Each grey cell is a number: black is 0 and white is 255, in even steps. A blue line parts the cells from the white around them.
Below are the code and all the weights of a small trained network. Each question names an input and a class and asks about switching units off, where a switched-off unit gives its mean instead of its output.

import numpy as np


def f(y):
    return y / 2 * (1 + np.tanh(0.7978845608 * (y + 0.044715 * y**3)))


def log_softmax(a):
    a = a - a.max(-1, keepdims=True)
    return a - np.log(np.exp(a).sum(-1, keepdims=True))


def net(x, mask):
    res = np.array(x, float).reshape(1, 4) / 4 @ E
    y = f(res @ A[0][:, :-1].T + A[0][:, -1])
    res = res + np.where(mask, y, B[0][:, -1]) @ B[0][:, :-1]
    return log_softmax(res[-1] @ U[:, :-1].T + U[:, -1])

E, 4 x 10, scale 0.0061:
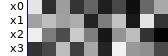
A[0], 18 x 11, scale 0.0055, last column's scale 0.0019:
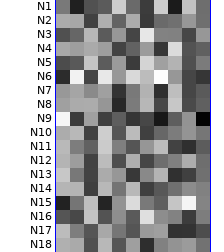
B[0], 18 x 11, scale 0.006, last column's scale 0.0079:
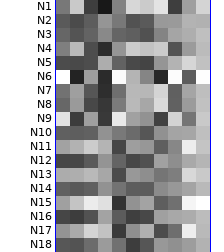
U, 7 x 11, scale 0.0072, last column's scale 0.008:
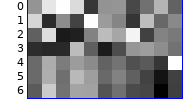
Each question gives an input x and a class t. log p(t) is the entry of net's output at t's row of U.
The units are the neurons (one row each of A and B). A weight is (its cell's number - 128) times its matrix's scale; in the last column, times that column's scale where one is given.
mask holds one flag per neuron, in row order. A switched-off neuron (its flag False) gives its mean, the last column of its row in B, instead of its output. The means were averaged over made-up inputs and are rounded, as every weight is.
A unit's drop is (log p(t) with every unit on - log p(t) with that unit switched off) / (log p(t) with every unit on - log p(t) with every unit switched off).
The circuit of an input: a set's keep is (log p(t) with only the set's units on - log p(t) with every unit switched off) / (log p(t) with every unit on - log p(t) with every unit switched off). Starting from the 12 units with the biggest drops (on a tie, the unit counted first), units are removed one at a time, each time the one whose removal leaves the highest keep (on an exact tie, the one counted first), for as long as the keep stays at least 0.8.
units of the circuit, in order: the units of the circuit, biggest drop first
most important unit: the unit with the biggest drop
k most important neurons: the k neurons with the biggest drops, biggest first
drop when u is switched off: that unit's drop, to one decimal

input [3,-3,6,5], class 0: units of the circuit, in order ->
[N13, N17]
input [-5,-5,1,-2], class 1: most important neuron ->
[N6]
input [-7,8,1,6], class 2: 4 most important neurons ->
[N8, N7, N4, N9]
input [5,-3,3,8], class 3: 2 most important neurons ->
[N6, N16]
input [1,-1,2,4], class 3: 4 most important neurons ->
[N6, N15, N16, N5]
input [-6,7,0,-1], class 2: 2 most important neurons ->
[N8, N7]
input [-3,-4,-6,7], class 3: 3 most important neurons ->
[N5, N16, N11]
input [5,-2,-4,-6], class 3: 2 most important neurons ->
[N6, N12]
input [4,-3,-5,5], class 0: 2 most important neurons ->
[N15, N6]
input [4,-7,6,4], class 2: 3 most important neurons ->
[N1, N15, N6]
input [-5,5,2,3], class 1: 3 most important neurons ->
[N6, N1, N15]
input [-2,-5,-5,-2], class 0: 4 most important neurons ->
[N15, N8, N4, N7]
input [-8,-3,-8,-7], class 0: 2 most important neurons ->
[N15, N9]
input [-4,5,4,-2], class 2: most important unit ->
N15
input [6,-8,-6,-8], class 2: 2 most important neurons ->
[N1, N6]
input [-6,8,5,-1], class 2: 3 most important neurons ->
[N8, N7, N4]
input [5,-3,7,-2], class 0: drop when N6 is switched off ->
0.2
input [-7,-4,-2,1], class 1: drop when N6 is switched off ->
0.6
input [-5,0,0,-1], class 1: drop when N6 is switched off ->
0.3
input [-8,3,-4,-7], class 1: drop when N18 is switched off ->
0.0
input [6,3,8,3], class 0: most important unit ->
N17
